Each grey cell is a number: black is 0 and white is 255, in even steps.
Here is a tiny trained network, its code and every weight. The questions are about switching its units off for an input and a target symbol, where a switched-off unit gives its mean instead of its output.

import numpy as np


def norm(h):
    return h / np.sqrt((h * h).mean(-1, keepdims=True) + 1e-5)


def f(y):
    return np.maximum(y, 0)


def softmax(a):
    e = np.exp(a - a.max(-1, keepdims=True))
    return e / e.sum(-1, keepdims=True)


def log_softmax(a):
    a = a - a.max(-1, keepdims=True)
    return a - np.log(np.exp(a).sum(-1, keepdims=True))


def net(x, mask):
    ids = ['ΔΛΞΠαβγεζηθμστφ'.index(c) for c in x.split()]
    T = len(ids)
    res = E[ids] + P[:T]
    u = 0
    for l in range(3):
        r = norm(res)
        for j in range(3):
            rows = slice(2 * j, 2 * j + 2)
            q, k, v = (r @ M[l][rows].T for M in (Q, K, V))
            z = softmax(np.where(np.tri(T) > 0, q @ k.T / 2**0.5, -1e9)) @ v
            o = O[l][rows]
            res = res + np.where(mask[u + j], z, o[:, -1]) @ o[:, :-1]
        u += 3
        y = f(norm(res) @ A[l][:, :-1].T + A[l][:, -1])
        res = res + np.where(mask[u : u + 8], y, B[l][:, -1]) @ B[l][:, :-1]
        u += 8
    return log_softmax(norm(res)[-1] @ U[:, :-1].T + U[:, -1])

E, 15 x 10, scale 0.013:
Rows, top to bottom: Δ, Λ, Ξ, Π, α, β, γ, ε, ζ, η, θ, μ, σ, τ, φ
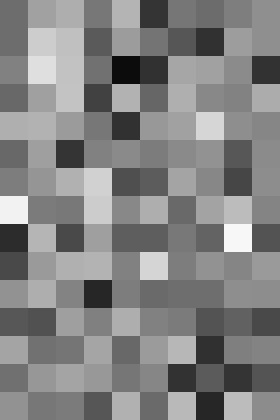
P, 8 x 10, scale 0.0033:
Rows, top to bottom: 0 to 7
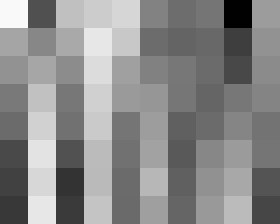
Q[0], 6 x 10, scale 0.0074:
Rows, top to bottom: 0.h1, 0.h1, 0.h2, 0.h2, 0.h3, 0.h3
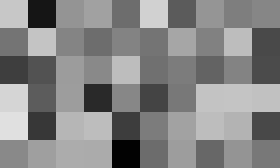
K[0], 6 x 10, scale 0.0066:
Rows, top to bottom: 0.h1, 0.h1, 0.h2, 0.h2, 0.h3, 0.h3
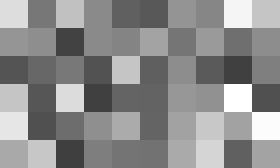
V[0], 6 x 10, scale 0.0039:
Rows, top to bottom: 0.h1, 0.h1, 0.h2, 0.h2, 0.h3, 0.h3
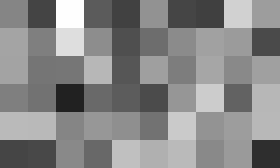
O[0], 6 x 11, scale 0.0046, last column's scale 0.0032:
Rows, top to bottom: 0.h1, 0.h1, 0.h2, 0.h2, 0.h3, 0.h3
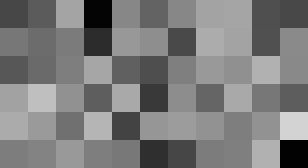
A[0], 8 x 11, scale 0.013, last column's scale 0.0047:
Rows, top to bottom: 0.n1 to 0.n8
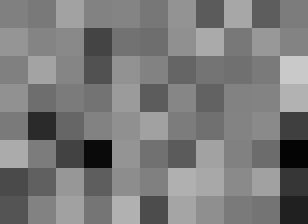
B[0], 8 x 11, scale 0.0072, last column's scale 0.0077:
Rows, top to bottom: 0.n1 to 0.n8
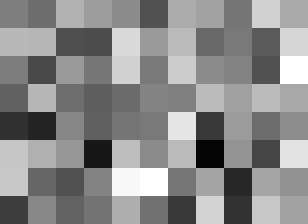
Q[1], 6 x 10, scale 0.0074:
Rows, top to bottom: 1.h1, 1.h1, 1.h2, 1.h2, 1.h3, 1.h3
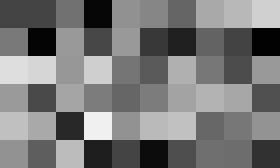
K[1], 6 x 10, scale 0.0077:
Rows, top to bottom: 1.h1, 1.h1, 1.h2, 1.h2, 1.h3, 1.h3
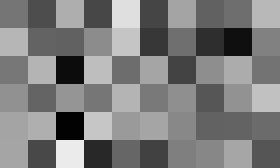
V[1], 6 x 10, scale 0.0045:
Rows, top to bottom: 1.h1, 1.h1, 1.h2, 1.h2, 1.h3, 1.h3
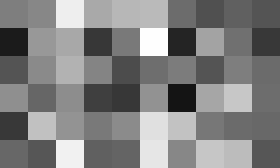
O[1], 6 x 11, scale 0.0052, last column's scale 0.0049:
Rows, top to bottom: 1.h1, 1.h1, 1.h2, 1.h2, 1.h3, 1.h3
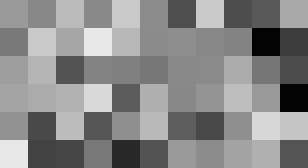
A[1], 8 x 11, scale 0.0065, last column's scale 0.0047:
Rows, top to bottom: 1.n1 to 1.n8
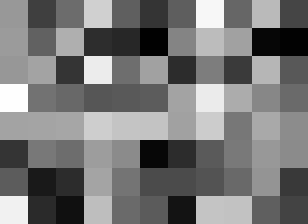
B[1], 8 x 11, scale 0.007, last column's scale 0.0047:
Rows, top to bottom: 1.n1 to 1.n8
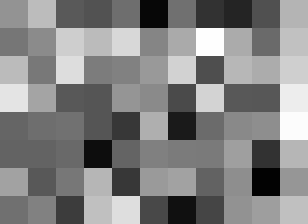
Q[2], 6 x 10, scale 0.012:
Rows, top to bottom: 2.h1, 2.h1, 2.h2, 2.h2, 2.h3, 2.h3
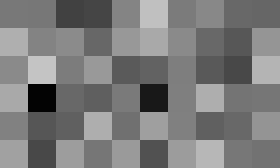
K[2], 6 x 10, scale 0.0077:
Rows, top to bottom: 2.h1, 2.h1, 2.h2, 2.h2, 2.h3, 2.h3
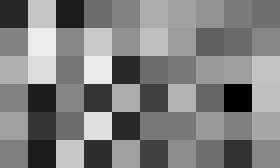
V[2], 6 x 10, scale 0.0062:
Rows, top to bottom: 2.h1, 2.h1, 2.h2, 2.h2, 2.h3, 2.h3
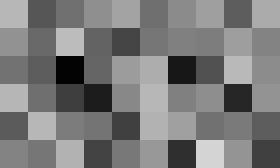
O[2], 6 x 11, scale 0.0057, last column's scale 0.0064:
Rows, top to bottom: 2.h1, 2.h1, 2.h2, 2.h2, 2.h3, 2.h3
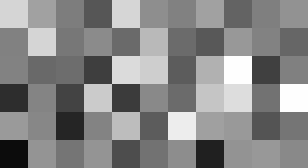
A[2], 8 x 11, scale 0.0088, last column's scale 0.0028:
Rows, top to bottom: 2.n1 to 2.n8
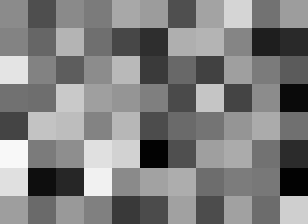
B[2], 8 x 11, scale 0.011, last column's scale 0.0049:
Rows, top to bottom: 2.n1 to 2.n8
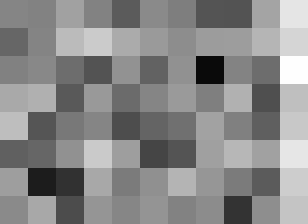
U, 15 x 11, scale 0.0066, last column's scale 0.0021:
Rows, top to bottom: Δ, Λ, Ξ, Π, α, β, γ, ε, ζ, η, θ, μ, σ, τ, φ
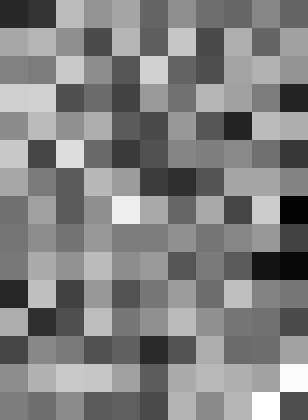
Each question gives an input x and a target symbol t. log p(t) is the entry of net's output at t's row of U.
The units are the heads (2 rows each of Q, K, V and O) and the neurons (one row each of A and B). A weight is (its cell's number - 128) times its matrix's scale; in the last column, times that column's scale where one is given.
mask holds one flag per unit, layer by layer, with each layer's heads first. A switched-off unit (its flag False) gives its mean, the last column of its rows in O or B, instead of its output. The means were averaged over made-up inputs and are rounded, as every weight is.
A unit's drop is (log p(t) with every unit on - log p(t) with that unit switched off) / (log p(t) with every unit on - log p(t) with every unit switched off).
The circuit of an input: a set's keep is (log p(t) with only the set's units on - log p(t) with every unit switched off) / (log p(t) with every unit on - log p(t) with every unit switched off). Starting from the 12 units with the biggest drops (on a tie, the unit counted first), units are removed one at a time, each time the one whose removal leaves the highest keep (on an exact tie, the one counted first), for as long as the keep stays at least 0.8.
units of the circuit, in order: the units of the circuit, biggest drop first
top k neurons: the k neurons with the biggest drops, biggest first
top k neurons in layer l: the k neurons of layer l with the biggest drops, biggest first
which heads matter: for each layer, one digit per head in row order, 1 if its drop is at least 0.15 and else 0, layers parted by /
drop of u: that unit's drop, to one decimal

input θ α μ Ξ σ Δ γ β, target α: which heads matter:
100 / 001 / 010
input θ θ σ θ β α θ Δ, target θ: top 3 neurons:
(0.n3; 0.n6; 1.n6)
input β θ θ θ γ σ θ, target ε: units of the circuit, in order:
(0.h1; 1.h3; 0.n6)
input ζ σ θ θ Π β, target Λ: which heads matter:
110 / 001 / 011
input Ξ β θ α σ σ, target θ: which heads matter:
110 / 001 / 000
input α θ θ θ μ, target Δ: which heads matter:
011 / 000 / 000
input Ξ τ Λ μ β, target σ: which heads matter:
011 / 001 / 000
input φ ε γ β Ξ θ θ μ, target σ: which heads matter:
010 / 000 / 000
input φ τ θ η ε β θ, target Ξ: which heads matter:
100 / 000 / 010
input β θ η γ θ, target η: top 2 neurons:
(0.n6; 1.n5)
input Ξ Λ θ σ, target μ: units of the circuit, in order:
(2.n7; 0.n6)
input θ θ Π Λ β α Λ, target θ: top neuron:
(0.n6)
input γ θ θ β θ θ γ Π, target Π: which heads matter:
100 / 001 / 001
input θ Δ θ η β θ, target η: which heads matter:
100 / 101 / 000
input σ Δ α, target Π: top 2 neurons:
(1.n4; 0.n3)
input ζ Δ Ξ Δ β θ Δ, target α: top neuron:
(1.n2)
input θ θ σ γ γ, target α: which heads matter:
000 / 000 / 010
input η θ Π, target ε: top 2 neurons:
(0.n7; 0.n8)
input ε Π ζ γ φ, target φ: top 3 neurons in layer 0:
(0.n4; 0.n1; 0.n6)
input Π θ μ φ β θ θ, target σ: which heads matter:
101 / 001 / 000
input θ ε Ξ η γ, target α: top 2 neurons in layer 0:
(0.n6; 0.n2)
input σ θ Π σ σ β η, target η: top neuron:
(2.n5)
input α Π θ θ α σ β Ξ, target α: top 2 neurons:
(0.n3; 0.n2)
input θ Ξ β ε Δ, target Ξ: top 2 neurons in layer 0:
(0.n3; 0.n6)
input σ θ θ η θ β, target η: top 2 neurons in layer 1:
(1.n5; 1.n3)
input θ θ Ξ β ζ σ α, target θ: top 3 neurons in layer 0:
(0.n6; 0.n1; 0.n3)
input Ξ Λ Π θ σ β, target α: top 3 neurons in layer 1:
(1.n2; 1.n6; 1.n3)
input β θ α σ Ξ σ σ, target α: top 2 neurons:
(0.n3; 0.n2)
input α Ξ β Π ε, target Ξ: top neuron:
(1.n5)
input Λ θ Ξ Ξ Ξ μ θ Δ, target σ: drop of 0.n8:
0.2
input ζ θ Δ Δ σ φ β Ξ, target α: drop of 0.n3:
0.1
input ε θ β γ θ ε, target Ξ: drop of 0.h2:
0.0
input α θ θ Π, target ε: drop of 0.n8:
0.1
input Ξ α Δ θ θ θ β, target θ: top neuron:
(0.n3)
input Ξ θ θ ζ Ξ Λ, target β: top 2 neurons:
(2.n5; 0.n6)
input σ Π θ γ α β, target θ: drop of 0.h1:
0.2
